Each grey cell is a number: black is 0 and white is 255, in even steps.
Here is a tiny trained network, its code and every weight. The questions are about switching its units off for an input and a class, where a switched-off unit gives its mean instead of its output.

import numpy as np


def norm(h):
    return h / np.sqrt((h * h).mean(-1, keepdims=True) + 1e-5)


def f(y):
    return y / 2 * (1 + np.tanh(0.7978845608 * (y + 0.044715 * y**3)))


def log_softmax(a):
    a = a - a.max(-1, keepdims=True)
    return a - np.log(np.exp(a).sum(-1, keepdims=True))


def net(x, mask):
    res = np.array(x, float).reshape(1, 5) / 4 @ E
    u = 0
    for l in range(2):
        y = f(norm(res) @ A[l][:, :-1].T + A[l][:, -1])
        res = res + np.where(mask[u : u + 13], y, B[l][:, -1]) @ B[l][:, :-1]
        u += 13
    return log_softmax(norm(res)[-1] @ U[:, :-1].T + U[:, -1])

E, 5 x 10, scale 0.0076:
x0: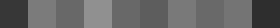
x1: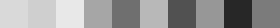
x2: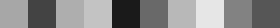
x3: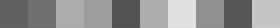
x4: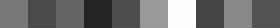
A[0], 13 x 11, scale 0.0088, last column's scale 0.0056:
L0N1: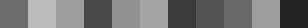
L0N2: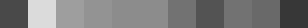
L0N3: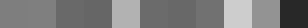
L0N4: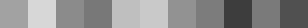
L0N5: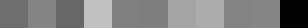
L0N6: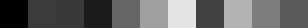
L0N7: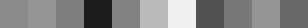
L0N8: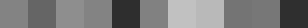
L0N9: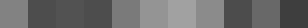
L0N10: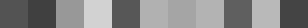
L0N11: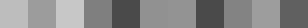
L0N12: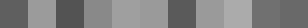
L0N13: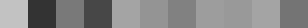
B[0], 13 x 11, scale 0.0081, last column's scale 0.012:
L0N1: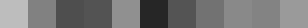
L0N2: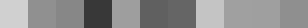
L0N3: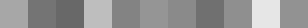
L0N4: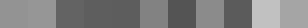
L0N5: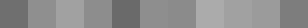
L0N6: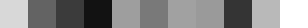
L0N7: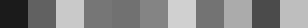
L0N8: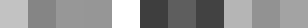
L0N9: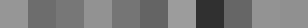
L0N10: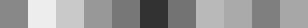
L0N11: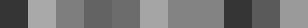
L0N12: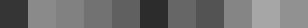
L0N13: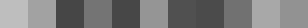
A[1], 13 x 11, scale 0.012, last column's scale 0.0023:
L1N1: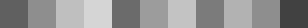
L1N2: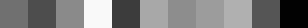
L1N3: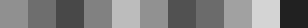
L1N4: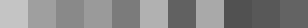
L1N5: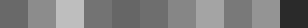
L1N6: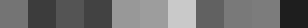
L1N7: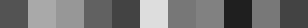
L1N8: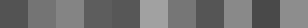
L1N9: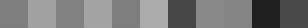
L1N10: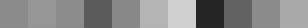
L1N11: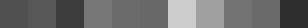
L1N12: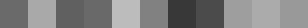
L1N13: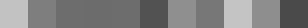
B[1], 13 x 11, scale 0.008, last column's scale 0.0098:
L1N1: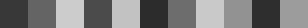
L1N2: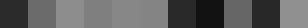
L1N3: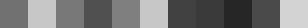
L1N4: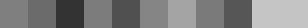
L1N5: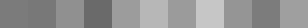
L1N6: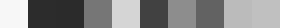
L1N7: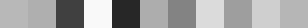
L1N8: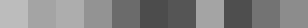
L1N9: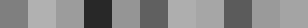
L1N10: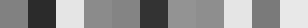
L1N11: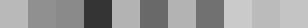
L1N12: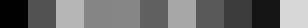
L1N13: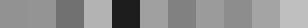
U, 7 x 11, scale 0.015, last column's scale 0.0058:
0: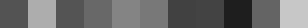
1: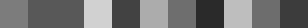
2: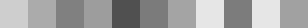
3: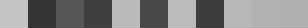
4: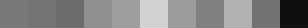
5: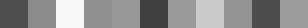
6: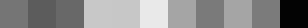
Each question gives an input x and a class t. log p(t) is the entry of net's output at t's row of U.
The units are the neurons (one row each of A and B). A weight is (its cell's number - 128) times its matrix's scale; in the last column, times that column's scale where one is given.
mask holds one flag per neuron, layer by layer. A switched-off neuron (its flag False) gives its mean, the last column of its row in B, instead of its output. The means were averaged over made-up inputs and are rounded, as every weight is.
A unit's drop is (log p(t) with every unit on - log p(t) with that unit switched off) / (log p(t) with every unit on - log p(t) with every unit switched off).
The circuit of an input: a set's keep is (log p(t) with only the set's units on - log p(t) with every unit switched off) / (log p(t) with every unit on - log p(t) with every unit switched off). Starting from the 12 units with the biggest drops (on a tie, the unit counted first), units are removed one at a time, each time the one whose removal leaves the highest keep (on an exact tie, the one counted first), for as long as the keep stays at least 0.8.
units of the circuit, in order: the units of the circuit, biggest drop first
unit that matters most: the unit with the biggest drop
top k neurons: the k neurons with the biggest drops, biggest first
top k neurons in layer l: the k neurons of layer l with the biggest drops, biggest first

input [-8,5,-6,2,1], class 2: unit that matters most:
L1N7
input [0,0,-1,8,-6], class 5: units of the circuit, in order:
[L0N6; L1N1]
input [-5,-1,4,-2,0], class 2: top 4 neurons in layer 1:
[L1N13; L1N2; L1N4; L1N1]
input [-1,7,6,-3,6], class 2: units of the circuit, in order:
[L0N11; L1N7]
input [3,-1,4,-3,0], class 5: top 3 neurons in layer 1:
[L1N6; L1N3; L1N4]
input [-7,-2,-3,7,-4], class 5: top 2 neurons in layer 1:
[L1N1; L1N6]
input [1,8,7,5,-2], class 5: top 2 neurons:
[L0N6; L1N1]
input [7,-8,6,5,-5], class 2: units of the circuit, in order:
[L0N10; L1N12]
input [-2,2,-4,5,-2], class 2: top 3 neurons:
[L0N8; L1N7; L0N11]
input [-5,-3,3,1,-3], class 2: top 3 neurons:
[L0N7; L0N13; L0N10]
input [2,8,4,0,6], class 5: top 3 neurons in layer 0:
[L0N6; L0N8; L0N13]
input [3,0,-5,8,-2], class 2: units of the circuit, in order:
[L0N10; L1N6]
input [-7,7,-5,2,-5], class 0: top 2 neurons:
[L0N1; L1N12]
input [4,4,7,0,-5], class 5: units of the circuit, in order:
[L0N6]
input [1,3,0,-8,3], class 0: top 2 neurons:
[L1N10; L0N7]
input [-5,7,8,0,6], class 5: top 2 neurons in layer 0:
[L0N6; L0N8]
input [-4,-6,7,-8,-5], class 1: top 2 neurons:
[L0N6; L1N13]
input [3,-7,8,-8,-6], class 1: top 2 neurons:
[L0N6; L1N2]
